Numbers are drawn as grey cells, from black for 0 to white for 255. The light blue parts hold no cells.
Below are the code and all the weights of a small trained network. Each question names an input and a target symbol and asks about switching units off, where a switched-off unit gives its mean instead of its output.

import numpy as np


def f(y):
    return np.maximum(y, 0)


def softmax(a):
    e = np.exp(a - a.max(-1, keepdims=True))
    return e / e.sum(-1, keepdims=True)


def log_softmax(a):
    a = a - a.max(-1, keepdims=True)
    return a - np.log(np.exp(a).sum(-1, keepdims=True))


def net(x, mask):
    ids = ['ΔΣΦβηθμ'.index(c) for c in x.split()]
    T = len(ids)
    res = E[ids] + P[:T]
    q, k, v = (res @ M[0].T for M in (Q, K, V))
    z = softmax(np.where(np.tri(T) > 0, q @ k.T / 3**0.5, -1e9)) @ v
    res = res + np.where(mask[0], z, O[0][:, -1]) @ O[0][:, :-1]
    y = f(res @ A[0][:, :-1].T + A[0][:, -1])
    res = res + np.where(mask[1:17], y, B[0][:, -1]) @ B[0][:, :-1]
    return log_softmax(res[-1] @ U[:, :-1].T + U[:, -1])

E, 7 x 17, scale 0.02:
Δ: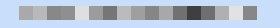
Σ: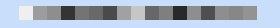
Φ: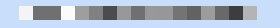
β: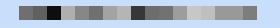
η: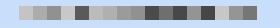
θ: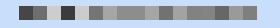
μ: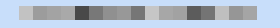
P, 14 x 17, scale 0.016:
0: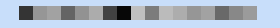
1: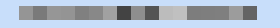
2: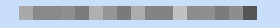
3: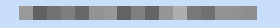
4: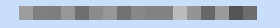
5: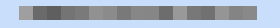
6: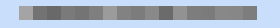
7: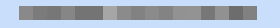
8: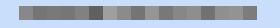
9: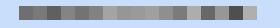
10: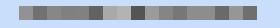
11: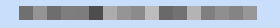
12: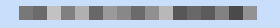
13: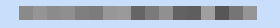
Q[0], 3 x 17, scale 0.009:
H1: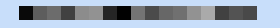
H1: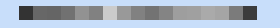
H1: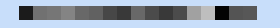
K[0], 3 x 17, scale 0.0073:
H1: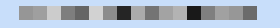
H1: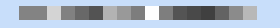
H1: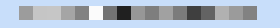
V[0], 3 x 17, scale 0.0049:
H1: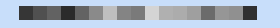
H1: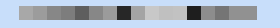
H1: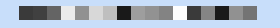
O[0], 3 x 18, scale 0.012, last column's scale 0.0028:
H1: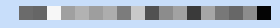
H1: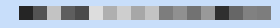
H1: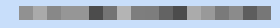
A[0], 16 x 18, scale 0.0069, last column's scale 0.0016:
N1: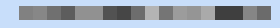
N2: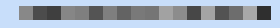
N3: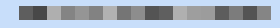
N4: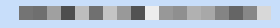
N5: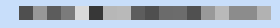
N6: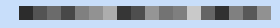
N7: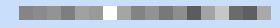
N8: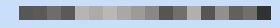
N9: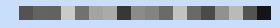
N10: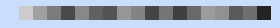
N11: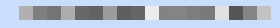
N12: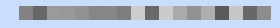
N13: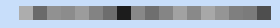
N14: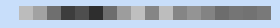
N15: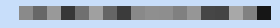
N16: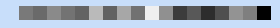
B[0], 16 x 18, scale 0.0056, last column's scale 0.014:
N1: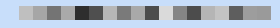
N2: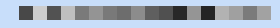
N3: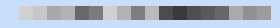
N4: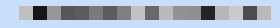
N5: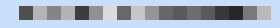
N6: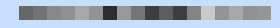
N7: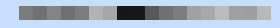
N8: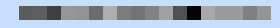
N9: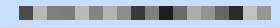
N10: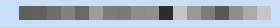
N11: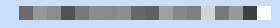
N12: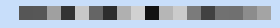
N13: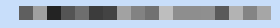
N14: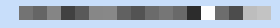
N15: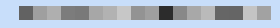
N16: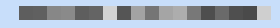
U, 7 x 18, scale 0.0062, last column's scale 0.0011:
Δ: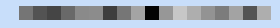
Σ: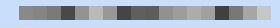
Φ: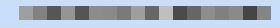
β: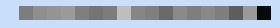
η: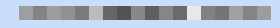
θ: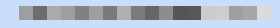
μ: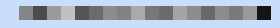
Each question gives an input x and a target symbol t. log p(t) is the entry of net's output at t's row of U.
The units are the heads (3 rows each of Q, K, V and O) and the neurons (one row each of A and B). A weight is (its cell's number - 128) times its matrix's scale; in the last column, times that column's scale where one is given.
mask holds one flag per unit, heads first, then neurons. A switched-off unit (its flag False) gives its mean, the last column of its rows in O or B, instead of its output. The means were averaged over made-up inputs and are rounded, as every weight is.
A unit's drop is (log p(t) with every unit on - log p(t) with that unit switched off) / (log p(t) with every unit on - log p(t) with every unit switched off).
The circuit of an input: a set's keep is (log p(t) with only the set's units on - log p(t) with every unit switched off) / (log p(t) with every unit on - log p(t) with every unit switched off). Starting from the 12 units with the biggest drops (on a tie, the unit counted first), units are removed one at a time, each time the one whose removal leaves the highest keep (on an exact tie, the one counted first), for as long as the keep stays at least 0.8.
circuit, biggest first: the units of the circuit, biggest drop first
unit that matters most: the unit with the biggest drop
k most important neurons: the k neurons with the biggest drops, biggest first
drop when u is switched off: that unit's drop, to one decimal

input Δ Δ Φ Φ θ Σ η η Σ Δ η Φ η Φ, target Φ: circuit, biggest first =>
(H1 N1 N2)
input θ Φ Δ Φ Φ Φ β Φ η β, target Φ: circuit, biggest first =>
(N5 N10 N8)
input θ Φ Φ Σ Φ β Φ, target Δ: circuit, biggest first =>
(H1 N13)
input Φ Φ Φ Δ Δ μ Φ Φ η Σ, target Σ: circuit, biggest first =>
(H1 N14)
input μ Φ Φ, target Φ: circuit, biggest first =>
(H1 N1 N16)
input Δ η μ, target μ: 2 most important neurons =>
(N16 N4)
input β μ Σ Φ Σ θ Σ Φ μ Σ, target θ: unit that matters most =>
N14
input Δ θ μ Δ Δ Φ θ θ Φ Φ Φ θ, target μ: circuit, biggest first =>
(N4 N11)
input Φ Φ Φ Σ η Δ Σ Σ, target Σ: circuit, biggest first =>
(H1 N15)
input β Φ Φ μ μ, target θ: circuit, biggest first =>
(H1 N16)
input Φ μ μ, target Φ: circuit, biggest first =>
(H1 N16 N10)
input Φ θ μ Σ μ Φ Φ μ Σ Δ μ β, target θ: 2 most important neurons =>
(N6 N8)
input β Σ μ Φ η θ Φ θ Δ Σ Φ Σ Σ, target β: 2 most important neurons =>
(N10 N7)
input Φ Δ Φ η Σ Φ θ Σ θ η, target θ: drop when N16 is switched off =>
0.2
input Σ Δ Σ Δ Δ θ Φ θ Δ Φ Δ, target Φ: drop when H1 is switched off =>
0.6
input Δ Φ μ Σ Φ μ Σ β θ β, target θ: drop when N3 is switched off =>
0.2
